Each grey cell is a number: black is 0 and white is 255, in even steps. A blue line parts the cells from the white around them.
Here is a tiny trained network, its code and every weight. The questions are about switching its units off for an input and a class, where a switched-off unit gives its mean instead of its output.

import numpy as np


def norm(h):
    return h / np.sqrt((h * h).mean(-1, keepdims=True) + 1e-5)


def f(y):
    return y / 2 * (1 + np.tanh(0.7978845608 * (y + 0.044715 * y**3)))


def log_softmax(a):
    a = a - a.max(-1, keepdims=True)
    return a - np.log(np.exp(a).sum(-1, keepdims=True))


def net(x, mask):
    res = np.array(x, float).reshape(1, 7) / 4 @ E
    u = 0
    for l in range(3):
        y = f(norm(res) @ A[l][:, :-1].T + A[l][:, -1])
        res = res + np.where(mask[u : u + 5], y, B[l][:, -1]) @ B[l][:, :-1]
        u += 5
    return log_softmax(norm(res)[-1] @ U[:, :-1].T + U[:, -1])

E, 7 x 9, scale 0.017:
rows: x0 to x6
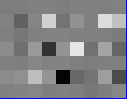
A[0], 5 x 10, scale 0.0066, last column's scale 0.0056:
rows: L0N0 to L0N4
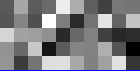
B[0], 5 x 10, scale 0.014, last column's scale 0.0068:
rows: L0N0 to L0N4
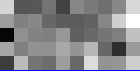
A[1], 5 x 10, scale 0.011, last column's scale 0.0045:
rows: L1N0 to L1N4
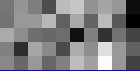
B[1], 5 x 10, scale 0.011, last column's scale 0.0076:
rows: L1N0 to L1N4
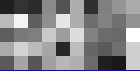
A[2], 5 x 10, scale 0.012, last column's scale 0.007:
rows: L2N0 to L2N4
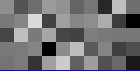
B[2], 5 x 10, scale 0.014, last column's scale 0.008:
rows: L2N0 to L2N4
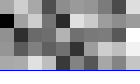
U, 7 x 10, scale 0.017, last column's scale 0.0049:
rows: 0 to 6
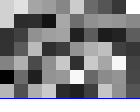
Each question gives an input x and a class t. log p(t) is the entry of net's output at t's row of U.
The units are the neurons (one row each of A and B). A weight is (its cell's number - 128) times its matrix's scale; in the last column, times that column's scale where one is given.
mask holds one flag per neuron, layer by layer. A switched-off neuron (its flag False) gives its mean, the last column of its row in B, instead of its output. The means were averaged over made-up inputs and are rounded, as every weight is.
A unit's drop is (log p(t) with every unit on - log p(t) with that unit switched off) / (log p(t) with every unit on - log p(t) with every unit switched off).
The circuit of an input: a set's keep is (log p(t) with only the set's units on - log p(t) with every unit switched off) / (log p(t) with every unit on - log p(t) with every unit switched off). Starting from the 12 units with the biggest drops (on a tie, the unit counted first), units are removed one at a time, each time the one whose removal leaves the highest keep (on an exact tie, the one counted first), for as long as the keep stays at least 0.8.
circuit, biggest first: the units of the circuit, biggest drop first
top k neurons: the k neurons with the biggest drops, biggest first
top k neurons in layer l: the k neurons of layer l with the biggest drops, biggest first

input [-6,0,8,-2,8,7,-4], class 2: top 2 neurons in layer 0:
L0N2; L0N0
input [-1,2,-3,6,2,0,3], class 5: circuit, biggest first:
L1N0
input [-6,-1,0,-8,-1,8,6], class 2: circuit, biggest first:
L2N2; L0N2
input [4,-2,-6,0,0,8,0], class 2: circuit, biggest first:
L0N2; L2N2
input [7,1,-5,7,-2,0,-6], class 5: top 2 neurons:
L1N0; L1N4
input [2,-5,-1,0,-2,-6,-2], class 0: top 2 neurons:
L2N4; L2N0
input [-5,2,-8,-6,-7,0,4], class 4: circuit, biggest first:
L2N4; L0N1
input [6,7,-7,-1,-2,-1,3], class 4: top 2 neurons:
L0N4; L0N1
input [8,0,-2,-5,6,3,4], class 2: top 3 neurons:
L2N2; L2N3; L2N4
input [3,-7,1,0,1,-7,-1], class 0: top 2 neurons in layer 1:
L1N2; L1N0
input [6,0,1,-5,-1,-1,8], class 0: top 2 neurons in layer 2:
L2N0; L2N3
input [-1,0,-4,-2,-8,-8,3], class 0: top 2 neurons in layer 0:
L0N0; L0N1
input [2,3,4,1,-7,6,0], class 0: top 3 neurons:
L1N3; L2N3; L1N1
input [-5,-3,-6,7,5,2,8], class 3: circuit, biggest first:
L2N1
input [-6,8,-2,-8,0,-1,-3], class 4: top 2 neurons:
L0N4; L2N4
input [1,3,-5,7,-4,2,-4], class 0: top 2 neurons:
L1N3; L0N4
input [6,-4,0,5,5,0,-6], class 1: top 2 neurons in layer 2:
L2N3; L2N4
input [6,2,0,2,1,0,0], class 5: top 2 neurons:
L1N0; L0N4
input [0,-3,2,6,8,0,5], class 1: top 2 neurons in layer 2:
L2N3; L2N4
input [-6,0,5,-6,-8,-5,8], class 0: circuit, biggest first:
L2N0
